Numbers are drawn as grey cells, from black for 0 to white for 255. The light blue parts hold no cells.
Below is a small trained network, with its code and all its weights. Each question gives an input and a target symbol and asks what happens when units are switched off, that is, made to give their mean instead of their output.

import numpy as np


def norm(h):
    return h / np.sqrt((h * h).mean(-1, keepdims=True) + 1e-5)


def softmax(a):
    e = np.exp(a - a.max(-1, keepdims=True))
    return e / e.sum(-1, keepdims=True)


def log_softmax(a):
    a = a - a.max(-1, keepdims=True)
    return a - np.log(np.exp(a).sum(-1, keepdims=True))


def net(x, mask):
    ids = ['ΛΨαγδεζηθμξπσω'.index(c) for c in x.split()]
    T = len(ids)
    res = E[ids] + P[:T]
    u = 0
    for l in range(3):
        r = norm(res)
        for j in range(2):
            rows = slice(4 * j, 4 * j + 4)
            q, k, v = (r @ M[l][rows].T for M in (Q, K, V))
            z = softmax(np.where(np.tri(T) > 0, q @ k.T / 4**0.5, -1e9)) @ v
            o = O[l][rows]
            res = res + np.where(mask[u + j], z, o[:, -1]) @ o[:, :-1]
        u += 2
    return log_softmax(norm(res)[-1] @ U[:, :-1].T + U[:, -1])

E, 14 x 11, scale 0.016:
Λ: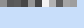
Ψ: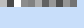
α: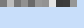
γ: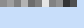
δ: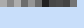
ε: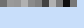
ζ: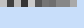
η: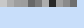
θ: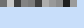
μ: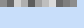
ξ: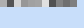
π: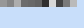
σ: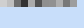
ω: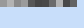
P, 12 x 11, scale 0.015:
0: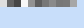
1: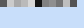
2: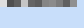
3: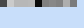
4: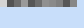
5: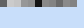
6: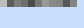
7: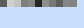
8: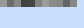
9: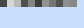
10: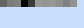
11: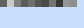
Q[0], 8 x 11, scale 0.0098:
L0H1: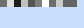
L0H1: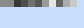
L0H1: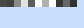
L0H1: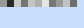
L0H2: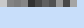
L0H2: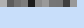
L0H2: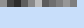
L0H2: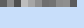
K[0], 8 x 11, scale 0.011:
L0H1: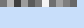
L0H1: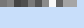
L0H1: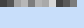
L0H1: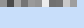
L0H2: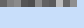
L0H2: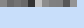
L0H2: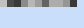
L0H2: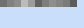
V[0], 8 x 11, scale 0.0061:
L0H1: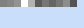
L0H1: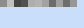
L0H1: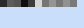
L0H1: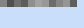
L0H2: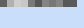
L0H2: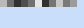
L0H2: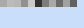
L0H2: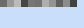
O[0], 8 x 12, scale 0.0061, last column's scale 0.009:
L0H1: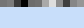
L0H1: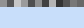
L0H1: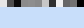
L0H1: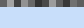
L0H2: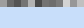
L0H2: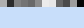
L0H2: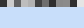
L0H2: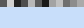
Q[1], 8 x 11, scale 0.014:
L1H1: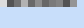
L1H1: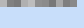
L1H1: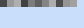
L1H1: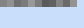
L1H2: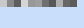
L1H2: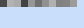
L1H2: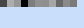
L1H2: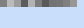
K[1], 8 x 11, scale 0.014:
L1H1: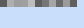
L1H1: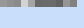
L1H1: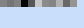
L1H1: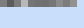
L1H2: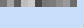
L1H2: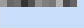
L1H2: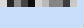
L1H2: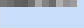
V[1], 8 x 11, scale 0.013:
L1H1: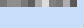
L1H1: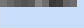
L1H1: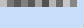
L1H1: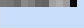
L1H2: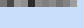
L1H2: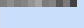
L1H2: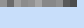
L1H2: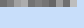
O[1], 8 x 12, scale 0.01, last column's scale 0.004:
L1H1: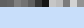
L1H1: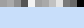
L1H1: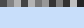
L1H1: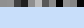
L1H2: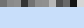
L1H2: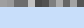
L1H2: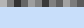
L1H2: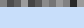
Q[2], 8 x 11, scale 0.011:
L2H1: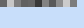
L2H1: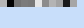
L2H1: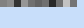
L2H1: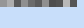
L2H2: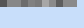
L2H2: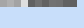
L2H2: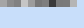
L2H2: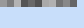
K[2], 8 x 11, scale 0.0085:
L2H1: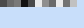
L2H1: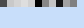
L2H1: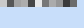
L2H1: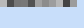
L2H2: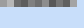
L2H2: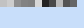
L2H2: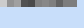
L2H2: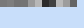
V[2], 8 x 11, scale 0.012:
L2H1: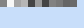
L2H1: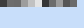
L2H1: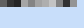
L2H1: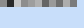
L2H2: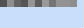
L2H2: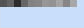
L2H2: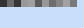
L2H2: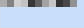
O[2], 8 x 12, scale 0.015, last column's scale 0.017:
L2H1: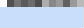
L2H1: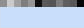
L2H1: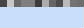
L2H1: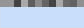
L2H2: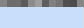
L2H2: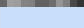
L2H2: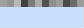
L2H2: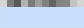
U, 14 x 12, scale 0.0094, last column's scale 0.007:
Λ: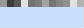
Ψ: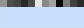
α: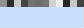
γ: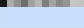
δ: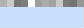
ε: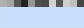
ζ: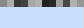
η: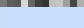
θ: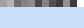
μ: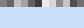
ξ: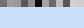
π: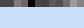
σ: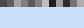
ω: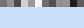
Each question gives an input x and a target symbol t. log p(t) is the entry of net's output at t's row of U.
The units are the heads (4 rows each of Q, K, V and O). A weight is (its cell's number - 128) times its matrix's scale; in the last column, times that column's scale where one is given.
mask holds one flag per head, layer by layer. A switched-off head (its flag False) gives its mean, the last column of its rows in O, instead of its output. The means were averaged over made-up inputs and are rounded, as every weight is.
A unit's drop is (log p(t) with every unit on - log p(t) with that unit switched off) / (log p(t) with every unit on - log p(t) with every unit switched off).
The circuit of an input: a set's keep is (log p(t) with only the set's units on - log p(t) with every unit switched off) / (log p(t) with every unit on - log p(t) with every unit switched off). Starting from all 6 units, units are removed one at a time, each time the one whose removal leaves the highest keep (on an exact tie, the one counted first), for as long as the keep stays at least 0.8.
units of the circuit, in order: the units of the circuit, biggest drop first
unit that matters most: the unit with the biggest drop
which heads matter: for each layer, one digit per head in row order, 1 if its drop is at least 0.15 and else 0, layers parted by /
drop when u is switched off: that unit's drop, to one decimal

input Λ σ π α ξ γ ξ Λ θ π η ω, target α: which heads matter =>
00 / 10 / 00
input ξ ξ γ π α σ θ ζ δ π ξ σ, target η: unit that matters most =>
L1H1
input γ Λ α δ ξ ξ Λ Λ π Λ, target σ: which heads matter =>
11 / 11 / 00
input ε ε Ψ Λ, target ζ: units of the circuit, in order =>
L0H2, L2H1, L1H1
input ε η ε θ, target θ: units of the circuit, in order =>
L2H1, L1H1
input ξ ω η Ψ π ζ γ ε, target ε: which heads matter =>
00 / 00 / 00
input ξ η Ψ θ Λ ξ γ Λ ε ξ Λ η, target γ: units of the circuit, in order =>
L2H1, L1H1
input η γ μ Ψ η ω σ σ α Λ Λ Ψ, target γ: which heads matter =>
00 / 00 / 10
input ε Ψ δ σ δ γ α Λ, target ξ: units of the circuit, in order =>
L1H1, L0H2, L2H1
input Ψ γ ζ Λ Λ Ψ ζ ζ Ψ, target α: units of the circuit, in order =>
L0H2, L2H1
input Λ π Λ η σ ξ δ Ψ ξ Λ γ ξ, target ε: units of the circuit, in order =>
L2H1, L1H1
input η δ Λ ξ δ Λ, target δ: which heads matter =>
00 / 10 / 00
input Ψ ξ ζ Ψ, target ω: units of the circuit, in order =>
L0H2, L2H1
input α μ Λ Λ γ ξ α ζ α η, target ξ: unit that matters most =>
L1H1
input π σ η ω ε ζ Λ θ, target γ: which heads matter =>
00 / 00 / 10
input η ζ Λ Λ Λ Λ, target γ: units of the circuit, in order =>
L2H1, L0H2
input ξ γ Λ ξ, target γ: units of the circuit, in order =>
L0H1, L2H1
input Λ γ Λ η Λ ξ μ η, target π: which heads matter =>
11 / 10 / 00
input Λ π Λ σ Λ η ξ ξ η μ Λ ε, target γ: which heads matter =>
10 / 00 / 10
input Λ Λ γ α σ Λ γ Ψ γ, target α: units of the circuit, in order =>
L2H1
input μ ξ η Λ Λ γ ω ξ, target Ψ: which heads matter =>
01 / 01 / 00
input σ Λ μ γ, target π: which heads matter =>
11 / 11 / 00
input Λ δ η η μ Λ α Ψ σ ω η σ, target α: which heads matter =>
00 / 11 / 00
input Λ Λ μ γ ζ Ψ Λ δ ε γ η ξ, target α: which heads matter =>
00 / 11 / 00
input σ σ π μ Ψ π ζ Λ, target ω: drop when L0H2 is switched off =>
0.3
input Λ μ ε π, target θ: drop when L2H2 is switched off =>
0.0
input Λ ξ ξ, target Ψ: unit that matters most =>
L0H1
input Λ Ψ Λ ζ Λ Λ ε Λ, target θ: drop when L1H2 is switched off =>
0.1
